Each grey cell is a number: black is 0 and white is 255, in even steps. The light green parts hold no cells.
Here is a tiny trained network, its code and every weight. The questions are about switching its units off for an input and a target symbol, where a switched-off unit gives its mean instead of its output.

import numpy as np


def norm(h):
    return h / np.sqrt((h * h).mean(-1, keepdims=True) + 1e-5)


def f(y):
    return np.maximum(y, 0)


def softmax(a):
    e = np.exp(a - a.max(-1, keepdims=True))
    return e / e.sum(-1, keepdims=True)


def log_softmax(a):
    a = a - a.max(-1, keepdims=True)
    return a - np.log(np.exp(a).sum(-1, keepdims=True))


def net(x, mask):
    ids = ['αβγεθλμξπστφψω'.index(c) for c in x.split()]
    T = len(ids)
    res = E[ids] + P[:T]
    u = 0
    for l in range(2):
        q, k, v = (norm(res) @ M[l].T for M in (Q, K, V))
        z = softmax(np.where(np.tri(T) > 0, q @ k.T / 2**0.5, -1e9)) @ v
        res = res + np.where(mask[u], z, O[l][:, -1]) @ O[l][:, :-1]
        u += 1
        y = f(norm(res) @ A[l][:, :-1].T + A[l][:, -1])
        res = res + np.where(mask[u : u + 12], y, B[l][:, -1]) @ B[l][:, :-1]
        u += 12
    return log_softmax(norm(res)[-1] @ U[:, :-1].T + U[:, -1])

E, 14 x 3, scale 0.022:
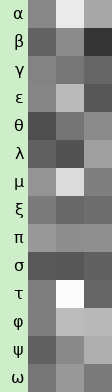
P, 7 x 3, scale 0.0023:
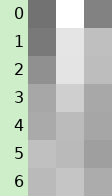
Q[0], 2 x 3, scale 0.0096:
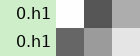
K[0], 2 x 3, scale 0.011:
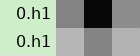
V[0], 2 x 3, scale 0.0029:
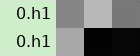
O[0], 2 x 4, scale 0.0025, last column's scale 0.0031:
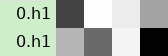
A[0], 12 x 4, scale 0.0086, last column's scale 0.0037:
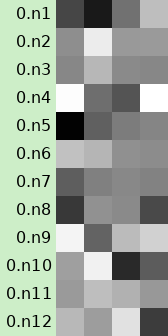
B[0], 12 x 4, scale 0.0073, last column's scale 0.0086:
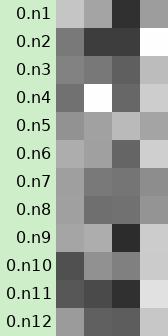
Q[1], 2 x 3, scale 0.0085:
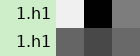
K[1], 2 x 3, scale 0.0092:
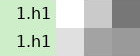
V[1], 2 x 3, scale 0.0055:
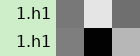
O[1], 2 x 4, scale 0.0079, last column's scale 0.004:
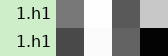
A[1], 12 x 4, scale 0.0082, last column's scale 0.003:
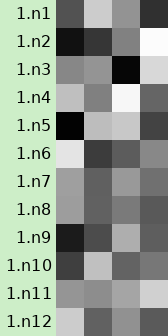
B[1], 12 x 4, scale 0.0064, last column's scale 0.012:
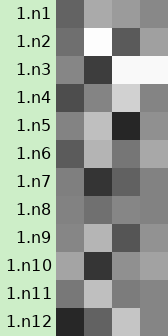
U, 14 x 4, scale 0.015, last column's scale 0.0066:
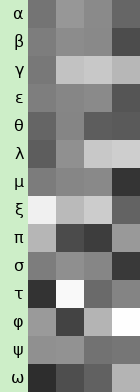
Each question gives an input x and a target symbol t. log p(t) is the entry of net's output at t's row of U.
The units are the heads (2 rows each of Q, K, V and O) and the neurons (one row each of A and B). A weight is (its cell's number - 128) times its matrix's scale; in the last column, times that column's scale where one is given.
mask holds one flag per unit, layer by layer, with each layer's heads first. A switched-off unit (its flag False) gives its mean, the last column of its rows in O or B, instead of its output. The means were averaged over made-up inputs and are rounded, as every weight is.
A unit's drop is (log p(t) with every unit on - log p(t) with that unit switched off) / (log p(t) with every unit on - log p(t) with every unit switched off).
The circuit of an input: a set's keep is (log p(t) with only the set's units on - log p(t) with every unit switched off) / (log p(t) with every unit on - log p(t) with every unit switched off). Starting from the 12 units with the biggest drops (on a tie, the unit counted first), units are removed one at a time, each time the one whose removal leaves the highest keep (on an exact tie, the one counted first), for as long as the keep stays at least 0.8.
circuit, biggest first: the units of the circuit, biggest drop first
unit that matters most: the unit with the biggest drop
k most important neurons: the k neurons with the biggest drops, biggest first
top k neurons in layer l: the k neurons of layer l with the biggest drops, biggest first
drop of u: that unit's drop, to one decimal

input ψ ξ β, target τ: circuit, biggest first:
(0.n2; 0.n11; 0.n12)
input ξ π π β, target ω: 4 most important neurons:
(0.n10; 0.n6; 0.n9; 0.n12)
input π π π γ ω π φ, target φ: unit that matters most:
1.n3
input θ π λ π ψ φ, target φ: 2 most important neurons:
(1.n3; 0.n4)
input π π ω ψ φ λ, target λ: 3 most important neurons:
(0.n2; 0.n11; 0.n5)
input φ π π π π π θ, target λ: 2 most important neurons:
(0.n1; 0.n4)
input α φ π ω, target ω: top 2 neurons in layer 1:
(1.n2; 1.n3)
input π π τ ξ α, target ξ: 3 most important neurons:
(0.n4; 1.n3; 0.n9)
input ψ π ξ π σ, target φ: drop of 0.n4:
0.2
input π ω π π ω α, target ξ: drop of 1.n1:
0.0
